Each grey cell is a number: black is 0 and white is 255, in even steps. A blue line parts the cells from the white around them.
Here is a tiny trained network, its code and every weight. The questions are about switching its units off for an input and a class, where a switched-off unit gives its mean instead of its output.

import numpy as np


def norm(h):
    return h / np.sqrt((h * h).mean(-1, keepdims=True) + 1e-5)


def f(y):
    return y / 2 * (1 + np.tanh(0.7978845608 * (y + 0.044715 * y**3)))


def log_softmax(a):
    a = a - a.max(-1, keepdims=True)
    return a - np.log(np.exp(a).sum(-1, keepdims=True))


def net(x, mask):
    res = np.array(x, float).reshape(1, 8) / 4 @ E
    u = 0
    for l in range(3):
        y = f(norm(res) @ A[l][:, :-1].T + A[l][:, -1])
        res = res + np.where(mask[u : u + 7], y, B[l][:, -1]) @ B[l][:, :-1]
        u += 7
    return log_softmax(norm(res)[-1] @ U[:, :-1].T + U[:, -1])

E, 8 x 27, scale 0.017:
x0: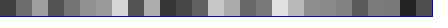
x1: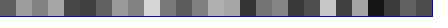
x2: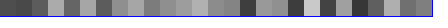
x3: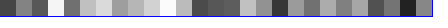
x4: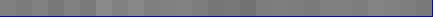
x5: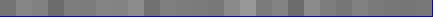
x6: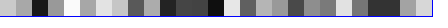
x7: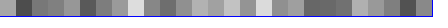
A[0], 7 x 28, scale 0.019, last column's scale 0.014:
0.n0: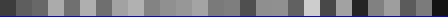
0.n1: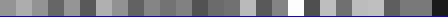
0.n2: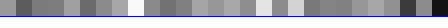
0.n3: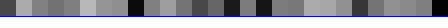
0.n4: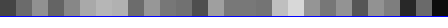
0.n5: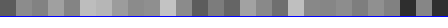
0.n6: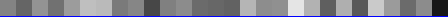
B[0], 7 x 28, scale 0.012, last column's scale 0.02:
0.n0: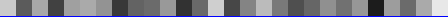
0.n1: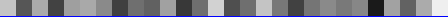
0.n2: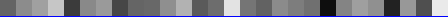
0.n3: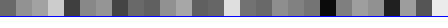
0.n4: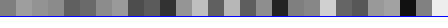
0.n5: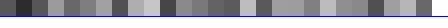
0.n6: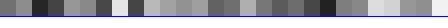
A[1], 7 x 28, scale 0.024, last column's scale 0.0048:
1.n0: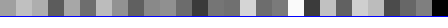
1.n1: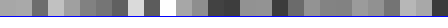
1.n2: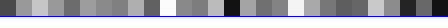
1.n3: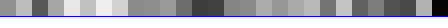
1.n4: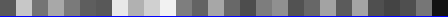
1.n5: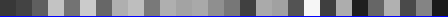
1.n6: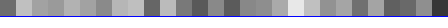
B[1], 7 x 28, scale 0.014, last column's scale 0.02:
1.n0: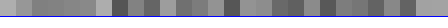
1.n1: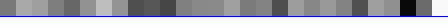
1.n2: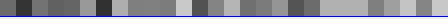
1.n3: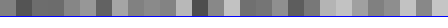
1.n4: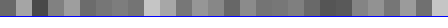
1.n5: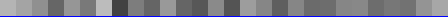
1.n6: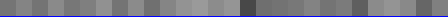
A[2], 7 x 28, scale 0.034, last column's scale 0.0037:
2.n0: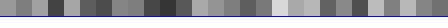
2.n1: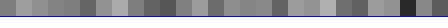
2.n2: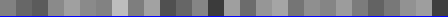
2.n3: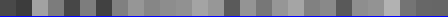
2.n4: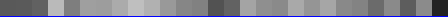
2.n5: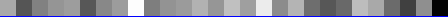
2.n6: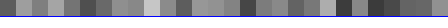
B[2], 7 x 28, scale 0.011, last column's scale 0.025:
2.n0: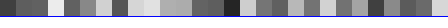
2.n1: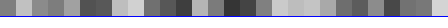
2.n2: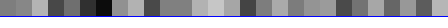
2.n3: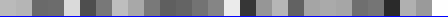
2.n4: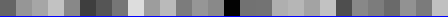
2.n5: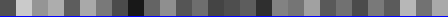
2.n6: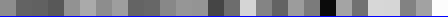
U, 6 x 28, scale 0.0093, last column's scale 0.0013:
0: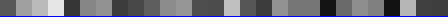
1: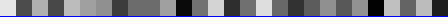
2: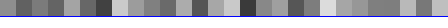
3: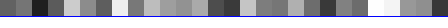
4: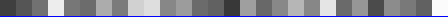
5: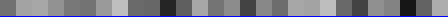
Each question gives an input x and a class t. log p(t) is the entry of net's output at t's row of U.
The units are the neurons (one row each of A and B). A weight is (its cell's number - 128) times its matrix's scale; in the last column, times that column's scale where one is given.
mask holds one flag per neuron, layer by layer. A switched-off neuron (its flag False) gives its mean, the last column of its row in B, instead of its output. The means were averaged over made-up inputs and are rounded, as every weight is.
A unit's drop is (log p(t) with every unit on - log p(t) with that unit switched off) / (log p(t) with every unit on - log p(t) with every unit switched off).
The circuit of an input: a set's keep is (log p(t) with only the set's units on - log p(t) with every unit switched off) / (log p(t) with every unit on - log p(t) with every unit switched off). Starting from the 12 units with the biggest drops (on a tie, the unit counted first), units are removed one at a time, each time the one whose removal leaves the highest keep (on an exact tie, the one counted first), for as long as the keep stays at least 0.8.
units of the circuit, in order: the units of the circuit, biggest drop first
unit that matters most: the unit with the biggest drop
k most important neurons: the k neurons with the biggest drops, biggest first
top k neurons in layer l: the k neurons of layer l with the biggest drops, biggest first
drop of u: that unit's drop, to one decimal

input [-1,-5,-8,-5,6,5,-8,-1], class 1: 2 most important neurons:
[0.n1, 1.n0]
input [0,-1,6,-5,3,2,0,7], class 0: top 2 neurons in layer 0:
[0.n2, 0.n1]
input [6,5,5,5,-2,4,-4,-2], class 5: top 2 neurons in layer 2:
[2.n1, 2.n0]
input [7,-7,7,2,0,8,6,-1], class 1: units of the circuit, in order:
[0.n0]
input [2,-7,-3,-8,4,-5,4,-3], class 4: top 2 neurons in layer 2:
[2.n0, 2.n6]
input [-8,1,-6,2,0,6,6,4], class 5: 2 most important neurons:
[1.n1, 0.n0]
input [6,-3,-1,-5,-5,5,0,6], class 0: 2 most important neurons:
[0.n2, 1.n1]
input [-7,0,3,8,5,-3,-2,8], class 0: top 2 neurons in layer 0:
[0.n2, 0.n4]
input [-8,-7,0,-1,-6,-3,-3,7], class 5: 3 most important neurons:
[1.n1, 0.n3, 2.n1]
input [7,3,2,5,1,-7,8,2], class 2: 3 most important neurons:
[1.n3, 2.n2, 1.n1]
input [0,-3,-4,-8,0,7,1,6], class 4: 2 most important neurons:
[2.n0, 0.n3]
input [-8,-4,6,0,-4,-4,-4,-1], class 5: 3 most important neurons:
[1.n1, 0.n1, 2.n1]
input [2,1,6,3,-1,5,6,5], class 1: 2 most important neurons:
[0.n0, 0.n3]
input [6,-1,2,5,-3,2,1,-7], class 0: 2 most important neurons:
[0.n3, 1.n1]
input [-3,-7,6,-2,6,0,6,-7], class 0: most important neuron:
[0.n3]
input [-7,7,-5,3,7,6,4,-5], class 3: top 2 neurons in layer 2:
[2.n6, 2.n3]
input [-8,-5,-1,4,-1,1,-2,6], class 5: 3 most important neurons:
[1.n1, 0.n3, 2.n1]
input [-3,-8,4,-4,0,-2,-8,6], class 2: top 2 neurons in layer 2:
[2.n3, 2.n6]
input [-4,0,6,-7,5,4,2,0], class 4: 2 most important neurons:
[2.n0, 0.n1]
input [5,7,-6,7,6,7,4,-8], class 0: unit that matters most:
0.n3
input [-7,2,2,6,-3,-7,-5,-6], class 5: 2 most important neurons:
[1.n1, 0.n2]
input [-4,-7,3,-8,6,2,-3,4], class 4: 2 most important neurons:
[2.n0, 2.n6]
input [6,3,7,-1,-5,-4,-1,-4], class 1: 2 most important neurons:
[0.n0, 1.n1]
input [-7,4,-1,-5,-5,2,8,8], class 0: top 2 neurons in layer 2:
[2.n5, 2.n3]
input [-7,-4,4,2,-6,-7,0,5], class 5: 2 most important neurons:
[1.n1, 0.n3]
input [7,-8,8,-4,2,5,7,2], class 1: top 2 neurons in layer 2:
[2.n6, 2.n3]
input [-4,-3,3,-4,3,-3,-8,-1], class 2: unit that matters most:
1.n2
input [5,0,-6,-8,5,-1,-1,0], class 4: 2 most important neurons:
[2.n0, 0.n0]
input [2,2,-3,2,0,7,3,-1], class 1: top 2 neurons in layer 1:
[1.n1, 1.n4]
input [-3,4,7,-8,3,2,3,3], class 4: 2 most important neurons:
[2.n0, 0.n1]
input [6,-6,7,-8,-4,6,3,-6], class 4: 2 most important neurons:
[2.n0, 0.n1]
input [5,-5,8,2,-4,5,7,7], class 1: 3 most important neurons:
[0.n0, 0.n3, 1.n5]
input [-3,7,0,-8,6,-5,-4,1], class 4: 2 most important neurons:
[2.n0, 1.n4]
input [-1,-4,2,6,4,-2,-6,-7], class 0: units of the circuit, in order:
[0.n3]
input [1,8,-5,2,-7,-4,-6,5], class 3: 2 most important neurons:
[1.n4, 2.n6]
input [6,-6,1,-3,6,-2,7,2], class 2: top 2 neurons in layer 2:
[2.n2, 2.n6]
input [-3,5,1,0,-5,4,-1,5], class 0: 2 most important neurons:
[0.n2, 2.n5]
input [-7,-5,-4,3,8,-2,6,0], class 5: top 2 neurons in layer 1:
[1.n1, 1.n2]
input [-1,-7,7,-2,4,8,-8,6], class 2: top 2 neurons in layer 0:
[0.n1, 0.n3]
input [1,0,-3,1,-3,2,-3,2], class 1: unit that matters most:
0.n1
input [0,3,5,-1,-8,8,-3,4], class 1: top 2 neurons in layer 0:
[0.n0, 0.n3]
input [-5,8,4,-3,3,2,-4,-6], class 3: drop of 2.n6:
0.6
